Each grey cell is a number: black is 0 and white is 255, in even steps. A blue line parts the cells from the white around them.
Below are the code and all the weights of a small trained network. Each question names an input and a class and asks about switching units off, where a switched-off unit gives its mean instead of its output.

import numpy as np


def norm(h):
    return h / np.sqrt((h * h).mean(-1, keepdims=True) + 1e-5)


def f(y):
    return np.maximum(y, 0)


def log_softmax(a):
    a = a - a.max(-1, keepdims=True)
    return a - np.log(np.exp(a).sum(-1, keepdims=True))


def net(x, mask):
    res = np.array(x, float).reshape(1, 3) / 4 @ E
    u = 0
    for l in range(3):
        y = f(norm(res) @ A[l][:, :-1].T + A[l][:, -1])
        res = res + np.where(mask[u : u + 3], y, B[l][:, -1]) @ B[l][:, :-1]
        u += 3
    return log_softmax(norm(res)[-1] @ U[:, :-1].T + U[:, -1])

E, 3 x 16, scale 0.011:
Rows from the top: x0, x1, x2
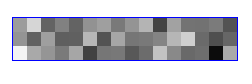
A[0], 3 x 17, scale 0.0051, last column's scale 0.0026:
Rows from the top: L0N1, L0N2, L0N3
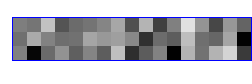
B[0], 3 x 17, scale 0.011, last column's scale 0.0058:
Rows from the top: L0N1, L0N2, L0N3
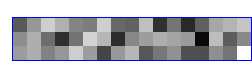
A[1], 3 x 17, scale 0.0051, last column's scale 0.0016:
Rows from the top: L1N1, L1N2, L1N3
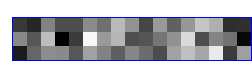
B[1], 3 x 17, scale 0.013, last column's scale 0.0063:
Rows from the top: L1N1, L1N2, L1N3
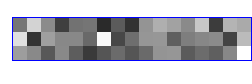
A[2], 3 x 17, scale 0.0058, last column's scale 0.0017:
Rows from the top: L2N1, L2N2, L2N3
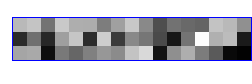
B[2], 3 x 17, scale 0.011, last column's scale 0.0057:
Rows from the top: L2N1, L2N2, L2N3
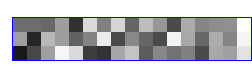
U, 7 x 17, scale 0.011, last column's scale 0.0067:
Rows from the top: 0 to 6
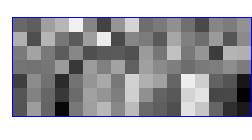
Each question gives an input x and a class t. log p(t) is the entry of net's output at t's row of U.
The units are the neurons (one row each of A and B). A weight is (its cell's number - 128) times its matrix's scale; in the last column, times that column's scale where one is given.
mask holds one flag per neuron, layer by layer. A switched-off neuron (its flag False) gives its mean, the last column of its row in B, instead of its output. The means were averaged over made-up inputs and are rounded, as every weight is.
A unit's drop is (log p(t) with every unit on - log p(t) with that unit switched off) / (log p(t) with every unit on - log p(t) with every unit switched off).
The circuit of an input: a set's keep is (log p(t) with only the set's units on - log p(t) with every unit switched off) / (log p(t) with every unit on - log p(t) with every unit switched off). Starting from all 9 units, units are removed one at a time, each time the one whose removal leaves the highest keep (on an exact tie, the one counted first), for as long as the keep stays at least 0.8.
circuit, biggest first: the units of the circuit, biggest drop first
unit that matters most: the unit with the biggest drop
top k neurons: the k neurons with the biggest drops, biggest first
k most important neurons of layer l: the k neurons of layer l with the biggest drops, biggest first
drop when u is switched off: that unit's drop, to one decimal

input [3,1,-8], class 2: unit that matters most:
L1N1
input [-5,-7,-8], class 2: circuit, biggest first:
[L1N1; L1N3]
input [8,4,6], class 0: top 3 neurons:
[L2N3; L1N3; L1N1]
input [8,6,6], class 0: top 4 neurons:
[L2N3; L1N3; L1N1; L2N2]
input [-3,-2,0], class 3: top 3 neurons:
[L2N1; L2N3; L0N3]
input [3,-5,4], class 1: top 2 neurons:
[L0N3; L1N3]
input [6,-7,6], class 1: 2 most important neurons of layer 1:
[L1N3; L1N1]
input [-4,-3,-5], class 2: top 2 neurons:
[L1N1; L0N1]
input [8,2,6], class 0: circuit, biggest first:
[L2N3; L1N3]
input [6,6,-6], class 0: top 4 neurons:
[L2N3; L2N2; L0N1; L2N1]
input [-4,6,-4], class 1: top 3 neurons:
[L1N2; L2N3; L0N2]
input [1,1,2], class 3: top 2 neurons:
[L1N3; L1N2]
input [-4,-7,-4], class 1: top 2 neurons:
[L2N2; L2N3]
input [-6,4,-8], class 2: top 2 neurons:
[L1N1; L1N3]
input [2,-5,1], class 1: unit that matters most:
L2N2
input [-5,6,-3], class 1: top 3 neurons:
[L1N2; L2N3; L0N2]
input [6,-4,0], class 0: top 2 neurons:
[L2N3; L0N1]
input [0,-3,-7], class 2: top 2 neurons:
[L1N1; L1N3]
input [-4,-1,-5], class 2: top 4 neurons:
[L1N1; L0N1; L2N3; L1N3]
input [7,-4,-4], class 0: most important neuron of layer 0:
[L0N1]
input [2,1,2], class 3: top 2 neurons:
[L1N3; L0N1]
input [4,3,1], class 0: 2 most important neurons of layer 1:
[L1N1; L1N3]
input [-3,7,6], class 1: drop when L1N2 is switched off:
0.4
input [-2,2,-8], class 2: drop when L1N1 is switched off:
0.2
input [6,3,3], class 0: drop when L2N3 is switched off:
1.2
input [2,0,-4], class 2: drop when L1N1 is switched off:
0.0
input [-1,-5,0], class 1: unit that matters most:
L2N2
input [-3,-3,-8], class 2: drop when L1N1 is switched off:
0.4
